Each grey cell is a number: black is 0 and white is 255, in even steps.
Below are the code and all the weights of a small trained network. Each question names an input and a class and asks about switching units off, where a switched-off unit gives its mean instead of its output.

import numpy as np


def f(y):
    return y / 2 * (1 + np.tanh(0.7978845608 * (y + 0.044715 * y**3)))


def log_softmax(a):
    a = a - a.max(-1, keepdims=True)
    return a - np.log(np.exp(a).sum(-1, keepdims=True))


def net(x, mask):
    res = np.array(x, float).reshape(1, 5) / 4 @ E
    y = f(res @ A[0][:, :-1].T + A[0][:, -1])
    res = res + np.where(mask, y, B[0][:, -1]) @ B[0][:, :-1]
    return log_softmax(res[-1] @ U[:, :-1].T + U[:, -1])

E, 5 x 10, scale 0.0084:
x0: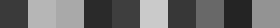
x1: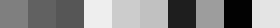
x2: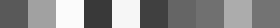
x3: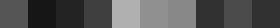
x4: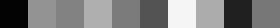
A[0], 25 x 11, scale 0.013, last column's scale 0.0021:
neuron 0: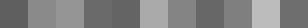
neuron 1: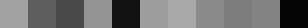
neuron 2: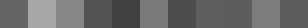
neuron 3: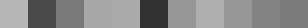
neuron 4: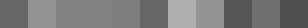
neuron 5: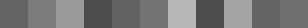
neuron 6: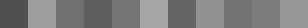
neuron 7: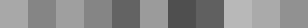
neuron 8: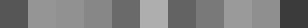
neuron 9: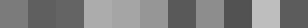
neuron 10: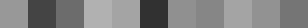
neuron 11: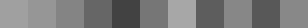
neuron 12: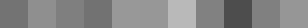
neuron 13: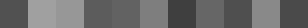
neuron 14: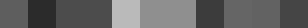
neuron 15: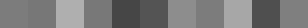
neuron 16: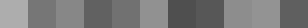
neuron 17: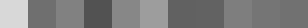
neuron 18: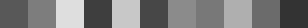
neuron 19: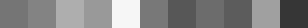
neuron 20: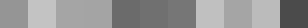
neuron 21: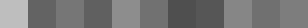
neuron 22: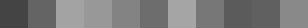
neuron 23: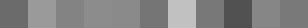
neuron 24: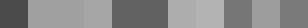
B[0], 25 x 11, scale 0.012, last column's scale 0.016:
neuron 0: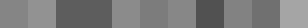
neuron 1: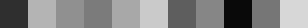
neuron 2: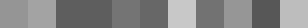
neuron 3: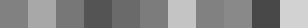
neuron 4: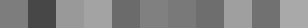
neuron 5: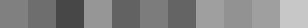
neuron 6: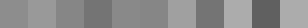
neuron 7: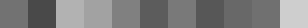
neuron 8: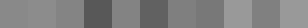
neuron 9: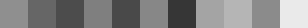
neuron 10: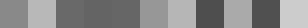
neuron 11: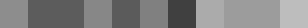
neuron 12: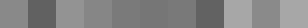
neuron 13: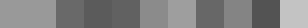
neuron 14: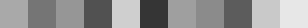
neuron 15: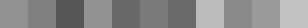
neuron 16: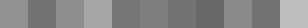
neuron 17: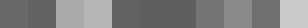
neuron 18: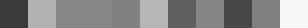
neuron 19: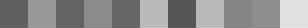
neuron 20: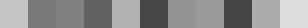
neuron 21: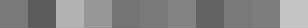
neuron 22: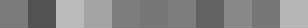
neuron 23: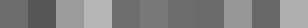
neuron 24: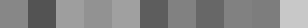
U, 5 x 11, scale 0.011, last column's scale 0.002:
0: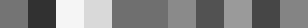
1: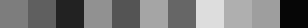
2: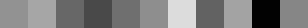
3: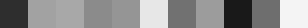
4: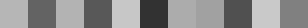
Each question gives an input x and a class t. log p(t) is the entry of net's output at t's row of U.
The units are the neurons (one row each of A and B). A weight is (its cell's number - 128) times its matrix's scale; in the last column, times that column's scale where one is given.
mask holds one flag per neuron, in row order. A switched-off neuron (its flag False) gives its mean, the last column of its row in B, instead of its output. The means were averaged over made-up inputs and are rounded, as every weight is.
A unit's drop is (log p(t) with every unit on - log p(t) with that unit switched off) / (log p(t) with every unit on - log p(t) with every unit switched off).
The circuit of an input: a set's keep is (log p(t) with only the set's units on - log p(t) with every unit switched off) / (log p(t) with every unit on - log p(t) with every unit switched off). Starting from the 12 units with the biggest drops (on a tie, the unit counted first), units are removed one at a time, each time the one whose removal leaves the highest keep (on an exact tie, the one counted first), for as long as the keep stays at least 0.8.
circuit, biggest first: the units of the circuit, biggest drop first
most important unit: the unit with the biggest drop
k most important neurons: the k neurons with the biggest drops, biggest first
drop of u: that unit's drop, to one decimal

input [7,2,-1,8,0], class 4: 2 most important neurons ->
(neuron 14; neuron 10)
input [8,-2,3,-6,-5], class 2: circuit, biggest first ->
(neuron 2)
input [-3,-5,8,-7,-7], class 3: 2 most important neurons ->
(neuron 18; neuron 14)
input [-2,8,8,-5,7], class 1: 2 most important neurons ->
(neuron 19; neuron 9)
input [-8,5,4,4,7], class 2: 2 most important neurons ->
(neuron 10; neuron 3)
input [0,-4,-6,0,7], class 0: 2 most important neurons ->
(neuron 18; neuron 4)
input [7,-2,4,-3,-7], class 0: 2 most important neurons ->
(neuron 7; neuron 17)
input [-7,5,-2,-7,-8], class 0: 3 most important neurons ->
(neuron 7; neuron 14; neuron 17)
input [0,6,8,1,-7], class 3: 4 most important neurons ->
(neuron 19; neuron 18; neuron 24; neuron 22)
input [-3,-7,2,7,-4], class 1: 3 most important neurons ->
(neuron 5; neuron 11; neuron 20)
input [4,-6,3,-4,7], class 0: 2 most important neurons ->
(neuron 24; neuron 22)
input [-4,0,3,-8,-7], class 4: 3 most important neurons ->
(neuron 20; neuron 23; neuron 22)
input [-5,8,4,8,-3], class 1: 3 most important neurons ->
(neuron 19; neuron 9; neuron 20)
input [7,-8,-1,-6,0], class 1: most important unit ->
neuron 11
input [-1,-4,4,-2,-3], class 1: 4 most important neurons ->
(neuron 1; neuron 15; neuron 5; neuron 11)
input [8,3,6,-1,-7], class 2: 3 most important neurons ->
(neuron 13; neuron 2; neuron 0)
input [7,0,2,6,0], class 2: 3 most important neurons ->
(neuron 13; neuron 2; neuron 20)
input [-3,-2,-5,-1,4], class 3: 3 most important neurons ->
(neuron 1; neuron 7; neuron 17)
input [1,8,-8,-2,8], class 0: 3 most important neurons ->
(neuron 24; neuron 23; neuron 18)
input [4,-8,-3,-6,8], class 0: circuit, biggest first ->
(neuron 24)
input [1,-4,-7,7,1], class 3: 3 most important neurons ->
(neuron 1; neuron 20; neuron 24)
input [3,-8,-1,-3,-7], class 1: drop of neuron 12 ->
0.1
